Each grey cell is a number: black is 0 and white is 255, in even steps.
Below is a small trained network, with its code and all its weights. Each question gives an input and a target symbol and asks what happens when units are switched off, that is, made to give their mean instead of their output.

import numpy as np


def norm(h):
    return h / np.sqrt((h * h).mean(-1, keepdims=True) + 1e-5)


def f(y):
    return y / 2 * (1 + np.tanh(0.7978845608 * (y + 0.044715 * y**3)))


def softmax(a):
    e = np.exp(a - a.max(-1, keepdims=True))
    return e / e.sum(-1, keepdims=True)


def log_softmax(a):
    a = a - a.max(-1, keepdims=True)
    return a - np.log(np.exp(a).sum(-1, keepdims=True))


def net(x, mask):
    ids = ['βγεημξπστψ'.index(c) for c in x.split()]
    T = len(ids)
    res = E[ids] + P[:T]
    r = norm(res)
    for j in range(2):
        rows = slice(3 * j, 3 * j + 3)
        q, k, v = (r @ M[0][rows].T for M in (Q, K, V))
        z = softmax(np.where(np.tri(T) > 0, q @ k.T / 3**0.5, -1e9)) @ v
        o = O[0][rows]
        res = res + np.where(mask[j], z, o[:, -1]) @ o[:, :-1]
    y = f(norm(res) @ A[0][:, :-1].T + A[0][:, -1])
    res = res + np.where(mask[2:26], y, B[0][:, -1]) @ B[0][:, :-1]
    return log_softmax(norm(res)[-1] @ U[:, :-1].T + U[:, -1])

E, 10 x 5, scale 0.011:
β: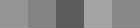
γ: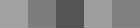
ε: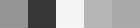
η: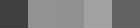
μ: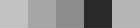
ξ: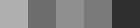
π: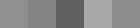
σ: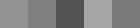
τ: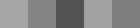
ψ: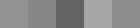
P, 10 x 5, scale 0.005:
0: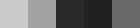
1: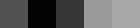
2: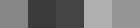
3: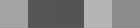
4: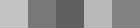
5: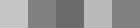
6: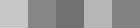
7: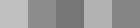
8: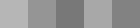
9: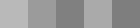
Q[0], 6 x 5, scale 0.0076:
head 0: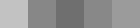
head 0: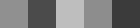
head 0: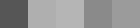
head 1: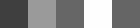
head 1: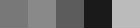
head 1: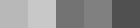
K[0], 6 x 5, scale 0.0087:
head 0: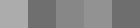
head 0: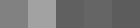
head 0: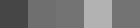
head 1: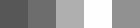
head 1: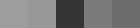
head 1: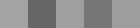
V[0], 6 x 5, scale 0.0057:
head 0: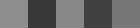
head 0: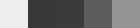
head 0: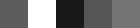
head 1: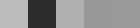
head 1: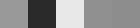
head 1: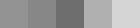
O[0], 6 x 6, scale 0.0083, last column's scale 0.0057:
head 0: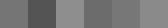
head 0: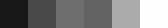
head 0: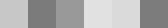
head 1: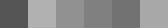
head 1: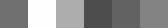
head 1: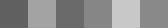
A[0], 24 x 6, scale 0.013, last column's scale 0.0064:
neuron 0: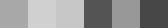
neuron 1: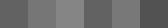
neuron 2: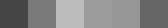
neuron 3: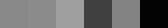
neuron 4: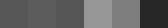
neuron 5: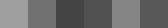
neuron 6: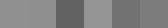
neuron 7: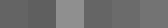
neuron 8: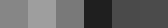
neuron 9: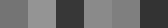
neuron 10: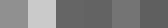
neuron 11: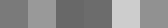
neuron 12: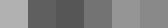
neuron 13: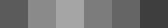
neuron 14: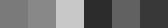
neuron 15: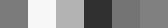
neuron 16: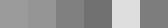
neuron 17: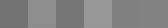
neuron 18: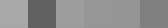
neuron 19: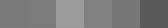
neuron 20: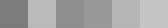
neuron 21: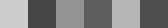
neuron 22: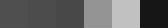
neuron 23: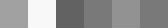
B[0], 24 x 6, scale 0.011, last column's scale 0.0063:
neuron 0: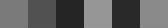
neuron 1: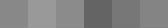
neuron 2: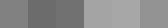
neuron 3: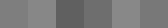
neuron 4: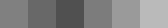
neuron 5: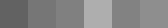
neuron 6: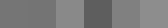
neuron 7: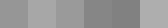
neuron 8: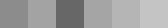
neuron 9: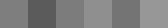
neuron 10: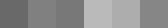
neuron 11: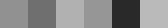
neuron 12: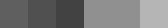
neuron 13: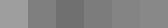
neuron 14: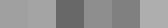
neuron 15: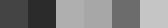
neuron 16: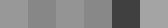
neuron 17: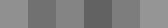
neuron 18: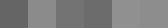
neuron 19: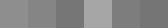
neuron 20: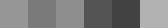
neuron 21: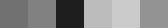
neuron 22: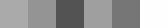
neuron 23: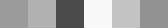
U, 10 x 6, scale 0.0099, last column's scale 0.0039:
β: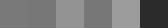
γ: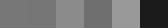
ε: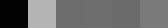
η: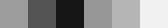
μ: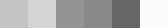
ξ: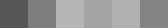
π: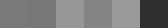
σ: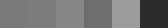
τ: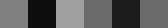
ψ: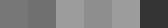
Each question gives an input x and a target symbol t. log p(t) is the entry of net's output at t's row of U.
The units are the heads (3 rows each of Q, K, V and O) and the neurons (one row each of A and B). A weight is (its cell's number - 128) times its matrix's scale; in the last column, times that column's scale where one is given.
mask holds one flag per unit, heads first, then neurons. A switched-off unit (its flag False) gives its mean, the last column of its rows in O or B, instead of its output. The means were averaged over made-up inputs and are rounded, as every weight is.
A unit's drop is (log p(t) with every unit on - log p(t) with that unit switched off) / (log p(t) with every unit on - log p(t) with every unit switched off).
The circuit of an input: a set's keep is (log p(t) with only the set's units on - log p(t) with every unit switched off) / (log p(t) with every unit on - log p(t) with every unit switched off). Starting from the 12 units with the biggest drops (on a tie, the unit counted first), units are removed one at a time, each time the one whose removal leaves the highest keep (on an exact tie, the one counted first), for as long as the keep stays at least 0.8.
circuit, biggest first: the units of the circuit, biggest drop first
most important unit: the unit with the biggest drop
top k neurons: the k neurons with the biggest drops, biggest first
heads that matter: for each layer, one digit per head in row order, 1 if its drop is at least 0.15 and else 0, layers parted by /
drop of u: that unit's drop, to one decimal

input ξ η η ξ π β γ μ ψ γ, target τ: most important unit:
neuron 11
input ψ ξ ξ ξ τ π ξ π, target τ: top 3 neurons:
[neuron 11; neuron 8; neuron 23]
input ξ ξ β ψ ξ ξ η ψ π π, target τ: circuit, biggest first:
[neuron 11; neuron 20]
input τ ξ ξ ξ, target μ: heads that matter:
01
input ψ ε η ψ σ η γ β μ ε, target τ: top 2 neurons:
[neuron 20; neuron 0]
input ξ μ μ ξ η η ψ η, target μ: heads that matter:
11
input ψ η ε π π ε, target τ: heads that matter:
01
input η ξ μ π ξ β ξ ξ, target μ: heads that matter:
00
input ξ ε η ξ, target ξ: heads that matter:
01
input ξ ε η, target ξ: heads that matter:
11
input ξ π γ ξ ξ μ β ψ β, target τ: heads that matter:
00
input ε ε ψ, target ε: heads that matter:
10
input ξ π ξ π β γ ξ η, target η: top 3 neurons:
[neuron 15; neuron 11; neuron 2]
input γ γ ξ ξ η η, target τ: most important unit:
head 0
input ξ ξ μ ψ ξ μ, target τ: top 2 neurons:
[neuron 11; neuron 16]
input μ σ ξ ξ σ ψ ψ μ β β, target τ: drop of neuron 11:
0.3
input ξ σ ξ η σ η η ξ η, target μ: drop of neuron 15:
0.2
